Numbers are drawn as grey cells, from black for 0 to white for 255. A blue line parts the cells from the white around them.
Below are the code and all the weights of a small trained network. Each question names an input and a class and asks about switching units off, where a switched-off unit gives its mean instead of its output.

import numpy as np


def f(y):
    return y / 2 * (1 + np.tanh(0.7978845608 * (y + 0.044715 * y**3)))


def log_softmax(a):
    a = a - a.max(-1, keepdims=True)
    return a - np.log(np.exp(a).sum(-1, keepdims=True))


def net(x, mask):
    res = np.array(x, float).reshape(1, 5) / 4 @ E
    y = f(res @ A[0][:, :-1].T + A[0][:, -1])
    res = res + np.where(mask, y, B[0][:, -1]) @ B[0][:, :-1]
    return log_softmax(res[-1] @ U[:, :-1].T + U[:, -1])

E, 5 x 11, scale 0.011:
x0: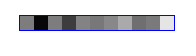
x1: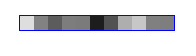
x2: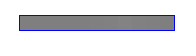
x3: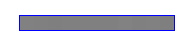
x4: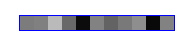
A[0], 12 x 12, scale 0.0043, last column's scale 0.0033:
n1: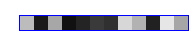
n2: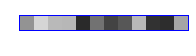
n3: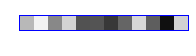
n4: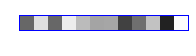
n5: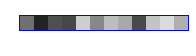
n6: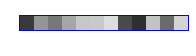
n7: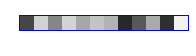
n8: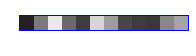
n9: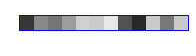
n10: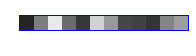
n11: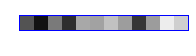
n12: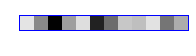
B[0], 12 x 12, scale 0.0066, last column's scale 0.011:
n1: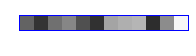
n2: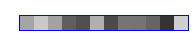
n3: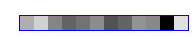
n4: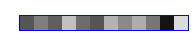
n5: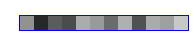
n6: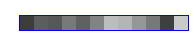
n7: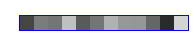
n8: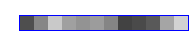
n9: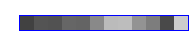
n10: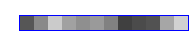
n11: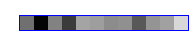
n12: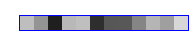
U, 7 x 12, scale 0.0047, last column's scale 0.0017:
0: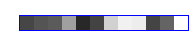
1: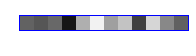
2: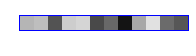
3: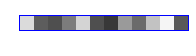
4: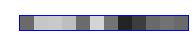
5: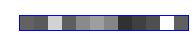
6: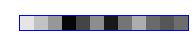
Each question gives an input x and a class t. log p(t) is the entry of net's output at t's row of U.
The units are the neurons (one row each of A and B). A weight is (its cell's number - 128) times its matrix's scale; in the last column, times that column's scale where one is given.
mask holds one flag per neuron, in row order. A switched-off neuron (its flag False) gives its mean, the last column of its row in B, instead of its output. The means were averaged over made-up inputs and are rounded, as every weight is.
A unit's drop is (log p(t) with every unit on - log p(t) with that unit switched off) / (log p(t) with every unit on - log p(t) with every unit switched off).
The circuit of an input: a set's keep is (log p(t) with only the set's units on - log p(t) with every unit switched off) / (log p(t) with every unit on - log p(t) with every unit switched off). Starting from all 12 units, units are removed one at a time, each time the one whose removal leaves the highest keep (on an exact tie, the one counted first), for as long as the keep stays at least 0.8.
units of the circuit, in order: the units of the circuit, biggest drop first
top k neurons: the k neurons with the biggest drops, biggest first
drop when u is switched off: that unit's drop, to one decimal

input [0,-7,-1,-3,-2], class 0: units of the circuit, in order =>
[n6]
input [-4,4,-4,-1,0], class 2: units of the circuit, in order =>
[n12, n1]
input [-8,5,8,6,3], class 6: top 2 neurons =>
[n2, n3]
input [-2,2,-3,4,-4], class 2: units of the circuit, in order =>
[n1, n12]
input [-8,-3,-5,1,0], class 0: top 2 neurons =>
[n4, n7]
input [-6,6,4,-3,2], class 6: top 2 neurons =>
[n2, n3]
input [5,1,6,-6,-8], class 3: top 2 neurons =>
[n12, n7]
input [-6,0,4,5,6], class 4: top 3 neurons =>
[n10, n8, n1]
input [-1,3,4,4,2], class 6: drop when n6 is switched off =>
0.1
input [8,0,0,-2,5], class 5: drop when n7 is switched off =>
0.2
